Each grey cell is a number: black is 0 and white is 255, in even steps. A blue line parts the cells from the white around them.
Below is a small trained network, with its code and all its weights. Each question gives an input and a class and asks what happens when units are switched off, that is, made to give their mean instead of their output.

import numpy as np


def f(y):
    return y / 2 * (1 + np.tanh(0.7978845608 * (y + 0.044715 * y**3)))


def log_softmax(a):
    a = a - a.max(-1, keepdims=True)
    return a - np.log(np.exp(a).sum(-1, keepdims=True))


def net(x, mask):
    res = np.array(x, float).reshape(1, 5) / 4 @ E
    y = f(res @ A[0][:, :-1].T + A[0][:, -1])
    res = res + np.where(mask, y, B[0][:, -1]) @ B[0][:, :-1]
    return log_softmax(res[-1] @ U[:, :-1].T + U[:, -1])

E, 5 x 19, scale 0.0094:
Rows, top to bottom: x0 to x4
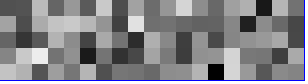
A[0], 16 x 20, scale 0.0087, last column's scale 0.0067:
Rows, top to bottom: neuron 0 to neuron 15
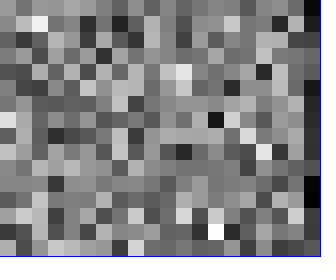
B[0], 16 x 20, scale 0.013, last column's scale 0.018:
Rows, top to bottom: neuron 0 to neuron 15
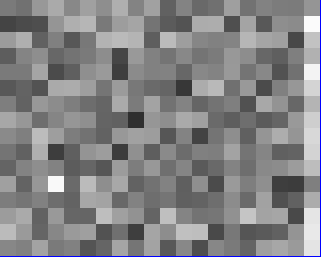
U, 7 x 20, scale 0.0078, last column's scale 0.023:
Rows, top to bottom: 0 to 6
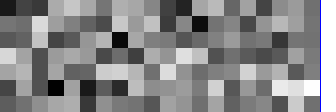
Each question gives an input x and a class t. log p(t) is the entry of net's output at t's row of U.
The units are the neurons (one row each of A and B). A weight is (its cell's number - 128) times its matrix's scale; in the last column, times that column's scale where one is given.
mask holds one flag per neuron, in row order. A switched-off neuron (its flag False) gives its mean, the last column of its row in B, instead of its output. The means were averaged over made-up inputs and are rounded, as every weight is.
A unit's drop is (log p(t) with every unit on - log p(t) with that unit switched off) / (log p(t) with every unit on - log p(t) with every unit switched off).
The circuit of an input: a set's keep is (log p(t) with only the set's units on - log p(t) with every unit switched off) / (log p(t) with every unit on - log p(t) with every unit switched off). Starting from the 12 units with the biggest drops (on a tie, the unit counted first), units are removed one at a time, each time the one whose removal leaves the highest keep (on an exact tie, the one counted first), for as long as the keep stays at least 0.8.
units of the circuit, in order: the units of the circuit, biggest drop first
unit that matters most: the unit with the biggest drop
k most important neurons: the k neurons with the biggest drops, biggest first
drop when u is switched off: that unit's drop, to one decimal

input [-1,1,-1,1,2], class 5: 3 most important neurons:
(neuron 14; neuron 1; neuron 13)
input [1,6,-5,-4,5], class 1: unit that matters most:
neuron 15
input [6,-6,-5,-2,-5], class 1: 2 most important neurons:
(neuron 8; neuron 9)
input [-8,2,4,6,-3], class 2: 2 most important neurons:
(neuron 9; neuron 5)
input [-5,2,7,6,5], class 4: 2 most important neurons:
(neuron 2; neuron 5)
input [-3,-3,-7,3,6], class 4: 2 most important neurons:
(neuron 13; neuron 14)
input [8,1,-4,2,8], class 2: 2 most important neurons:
(neuron 4; neuron 14)
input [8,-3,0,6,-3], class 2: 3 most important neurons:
(neuron 4; neuron 12; neuron 5)
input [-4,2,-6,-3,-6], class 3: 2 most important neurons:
(neuron 14; neuron 2)
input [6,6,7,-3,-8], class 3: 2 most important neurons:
(neuron 14; neuron 13)
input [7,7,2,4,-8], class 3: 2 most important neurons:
(neuron 14; neuron 8)
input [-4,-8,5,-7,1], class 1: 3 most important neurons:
(neuron 8; neuron 1; neuron 6)
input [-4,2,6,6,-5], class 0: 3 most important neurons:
(neuron 1; neuron 13; neuron 7)
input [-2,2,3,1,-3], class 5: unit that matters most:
neuron 13
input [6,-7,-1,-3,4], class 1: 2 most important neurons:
(neuron 8; neuron 6)
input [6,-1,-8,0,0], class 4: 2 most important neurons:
(neuron 13; neuron 9)
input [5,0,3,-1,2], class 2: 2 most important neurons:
(neuron 13; neuron 4)
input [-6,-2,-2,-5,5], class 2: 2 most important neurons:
(neuron 1; neuron 9)
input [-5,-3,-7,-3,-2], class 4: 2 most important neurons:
(neuron 13; neuron 4)
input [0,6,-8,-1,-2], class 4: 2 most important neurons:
(neuron 13; neuron 8)
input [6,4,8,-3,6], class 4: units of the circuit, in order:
(neuron 2)
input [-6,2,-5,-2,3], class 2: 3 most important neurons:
(neuron 9; neuron 2; neuron 3)
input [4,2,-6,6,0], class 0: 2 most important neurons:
(neuron 1; neuron 2)
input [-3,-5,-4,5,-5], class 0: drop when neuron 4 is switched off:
0.1
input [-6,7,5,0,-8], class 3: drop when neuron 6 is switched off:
0.2
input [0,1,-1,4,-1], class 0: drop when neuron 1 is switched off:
0.2
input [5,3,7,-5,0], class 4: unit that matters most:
neuron 2
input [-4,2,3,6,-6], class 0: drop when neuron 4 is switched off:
0.1
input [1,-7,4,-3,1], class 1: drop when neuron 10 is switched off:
0.0
